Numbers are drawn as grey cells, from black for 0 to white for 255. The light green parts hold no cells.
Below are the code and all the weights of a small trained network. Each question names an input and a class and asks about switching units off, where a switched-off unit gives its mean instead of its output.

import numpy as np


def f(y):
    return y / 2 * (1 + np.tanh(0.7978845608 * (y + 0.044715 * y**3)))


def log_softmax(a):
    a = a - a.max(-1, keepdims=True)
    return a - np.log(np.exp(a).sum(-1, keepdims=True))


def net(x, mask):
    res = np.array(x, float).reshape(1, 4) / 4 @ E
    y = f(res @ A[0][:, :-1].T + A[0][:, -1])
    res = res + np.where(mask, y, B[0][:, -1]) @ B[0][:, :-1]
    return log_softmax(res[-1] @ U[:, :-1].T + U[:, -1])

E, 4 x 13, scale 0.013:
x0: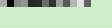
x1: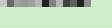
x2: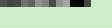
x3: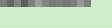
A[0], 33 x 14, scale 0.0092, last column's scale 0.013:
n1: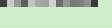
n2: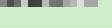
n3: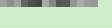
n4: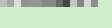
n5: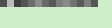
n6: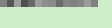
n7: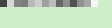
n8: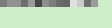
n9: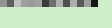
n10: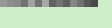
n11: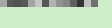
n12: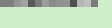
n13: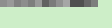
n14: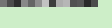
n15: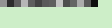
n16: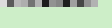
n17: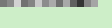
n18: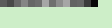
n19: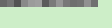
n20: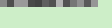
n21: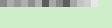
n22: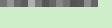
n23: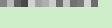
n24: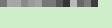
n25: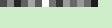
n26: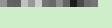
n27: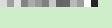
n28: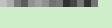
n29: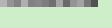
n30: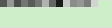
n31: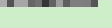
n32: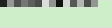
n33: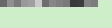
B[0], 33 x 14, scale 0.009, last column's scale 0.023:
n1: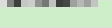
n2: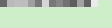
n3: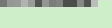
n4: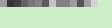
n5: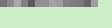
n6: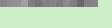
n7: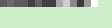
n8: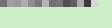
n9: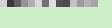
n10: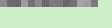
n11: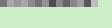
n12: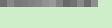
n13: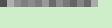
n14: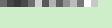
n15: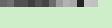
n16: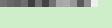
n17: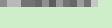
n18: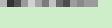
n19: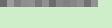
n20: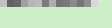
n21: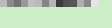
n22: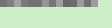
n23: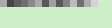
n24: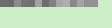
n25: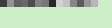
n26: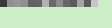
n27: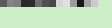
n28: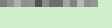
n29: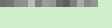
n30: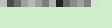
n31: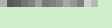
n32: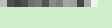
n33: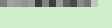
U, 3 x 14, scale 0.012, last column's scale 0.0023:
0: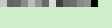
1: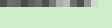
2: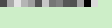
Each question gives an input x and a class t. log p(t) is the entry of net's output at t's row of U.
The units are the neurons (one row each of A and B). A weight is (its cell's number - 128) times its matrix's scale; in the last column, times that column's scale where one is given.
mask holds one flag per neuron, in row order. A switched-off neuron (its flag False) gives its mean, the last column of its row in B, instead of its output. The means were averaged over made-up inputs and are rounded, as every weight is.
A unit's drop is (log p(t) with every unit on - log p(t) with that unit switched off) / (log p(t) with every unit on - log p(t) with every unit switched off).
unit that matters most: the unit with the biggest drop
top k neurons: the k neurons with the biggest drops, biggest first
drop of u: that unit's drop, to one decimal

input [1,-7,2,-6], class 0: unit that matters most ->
n30
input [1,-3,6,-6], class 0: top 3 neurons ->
[n7, n27, n18]
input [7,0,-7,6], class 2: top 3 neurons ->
[n2, n8, n3]
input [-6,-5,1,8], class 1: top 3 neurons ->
[n7, n25, n21]
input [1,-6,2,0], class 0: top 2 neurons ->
[n30, n27]
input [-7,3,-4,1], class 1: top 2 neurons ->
[n7, n27]
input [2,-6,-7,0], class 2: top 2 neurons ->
[n2, n8]
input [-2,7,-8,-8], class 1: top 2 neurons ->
[n27, n16]
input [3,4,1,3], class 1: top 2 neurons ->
[n30, n1]
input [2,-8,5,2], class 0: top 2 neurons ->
[n30, n7]
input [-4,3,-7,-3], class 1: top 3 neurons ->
[n27, n7, n30]
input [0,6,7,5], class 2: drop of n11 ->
0.1
